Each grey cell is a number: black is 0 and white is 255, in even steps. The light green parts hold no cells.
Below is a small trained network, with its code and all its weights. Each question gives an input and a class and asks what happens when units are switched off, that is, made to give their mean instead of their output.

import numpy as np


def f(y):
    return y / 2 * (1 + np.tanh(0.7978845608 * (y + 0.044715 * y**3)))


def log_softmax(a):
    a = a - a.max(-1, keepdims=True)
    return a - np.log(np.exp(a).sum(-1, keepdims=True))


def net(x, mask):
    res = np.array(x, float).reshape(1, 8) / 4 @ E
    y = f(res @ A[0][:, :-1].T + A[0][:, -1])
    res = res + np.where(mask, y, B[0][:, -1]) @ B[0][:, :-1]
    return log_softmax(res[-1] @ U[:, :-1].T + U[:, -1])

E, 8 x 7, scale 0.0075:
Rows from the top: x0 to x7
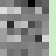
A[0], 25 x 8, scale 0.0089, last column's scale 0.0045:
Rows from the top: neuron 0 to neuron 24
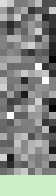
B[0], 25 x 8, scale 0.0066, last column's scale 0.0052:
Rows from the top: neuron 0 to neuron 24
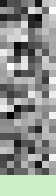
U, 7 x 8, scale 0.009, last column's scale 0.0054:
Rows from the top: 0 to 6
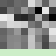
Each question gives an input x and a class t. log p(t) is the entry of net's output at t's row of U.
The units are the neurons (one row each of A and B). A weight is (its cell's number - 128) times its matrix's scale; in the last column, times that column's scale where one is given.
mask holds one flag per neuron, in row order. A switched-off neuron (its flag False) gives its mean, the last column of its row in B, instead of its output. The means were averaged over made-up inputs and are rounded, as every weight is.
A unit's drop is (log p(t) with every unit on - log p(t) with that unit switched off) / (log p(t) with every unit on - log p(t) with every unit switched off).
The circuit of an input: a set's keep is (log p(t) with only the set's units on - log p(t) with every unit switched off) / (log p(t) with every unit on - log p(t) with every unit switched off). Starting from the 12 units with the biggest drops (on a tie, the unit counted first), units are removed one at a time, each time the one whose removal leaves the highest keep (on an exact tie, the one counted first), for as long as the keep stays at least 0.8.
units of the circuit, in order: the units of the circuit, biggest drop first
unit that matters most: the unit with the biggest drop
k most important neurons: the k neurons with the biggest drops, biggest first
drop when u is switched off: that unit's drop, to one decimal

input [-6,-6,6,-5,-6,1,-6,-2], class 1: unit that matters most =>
neuron 1
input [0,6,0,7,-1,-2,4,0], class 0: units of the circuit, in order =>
neuron 22; neuron 19
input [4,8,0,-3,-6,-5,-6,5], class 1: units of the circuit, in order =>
neuron 2; neuron 0
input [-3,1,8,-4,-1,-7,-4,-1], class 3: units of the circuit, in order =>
neuron 9; neuron 4
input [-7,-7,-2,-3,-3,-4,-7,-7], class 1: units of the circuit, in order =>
neuron 3; neuron 23
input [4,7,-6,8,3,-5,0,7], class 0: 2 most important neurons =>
neuron 22; neuron 1
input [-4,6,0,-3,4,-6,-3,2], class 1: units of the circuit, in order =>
neuron 0; neuron 2
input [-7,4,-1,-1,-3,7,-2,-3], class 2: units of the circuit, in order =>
neuron 10; neuron 20; neuron 21
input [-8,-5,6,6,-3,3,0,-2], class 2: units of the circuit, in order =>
neuron 10; neuron 15; neuron 20
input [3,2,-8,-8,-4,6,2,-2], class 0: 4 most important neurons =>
neuron 16; neuron 13; neuron 9; neuron 3
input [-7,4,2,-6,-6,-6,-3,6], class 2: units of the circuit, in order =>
neuron 15; neuron 6
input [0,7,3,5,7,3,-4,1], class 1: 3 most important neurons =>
neuron 2; neuron 0; neuron 13
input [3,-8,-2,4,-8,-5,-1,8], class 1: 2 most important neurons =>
neuron 3; neuron 23
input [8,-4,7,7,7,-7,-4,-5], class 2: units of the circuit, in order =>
neuron 7
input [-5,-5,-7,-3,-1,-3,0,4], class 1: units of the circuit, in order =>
neuron 3; neuron 23
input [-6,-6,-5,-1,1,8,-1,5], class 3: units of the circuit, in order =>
neuron 11; neuron 5; neuron 16
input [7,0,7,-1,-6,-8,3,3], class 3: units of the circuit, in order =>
neuron 9; neuron 14
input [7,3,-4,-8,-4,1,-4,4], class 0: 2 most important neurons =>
neuron 16; neuron 13
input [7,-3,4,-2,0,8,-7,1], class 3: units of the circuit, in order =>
neuron 5; neuron 11
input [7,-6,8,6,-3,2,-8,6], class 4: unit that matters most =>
neuron 1
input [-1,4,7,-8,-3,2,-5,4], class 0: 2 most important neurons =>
neuron 16; neuron 13
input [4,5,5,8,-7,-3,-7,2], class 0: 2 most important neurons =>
neuron 1; neuron 22
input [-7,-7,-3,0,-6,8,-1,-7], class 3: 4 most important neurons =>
neuron 5; neuron 2; neuron 0; neuron 16
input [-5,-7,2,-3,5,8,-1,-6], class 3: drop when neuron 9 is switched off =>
-0.1
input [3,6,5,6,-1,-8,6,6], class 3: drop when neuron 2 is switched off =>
-0.1
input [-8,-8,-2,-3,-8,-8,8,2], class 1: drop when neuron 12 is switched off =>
0.0
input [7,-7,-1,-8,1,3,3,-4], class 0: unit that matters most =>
neuron 13
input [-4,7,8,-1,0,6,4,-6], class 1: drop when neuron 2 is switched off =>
0.1
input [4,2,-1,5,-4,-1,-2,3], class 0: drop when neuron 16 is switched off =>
-0.2
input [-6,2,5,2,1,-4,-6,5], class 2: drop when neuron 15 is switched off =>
0.3
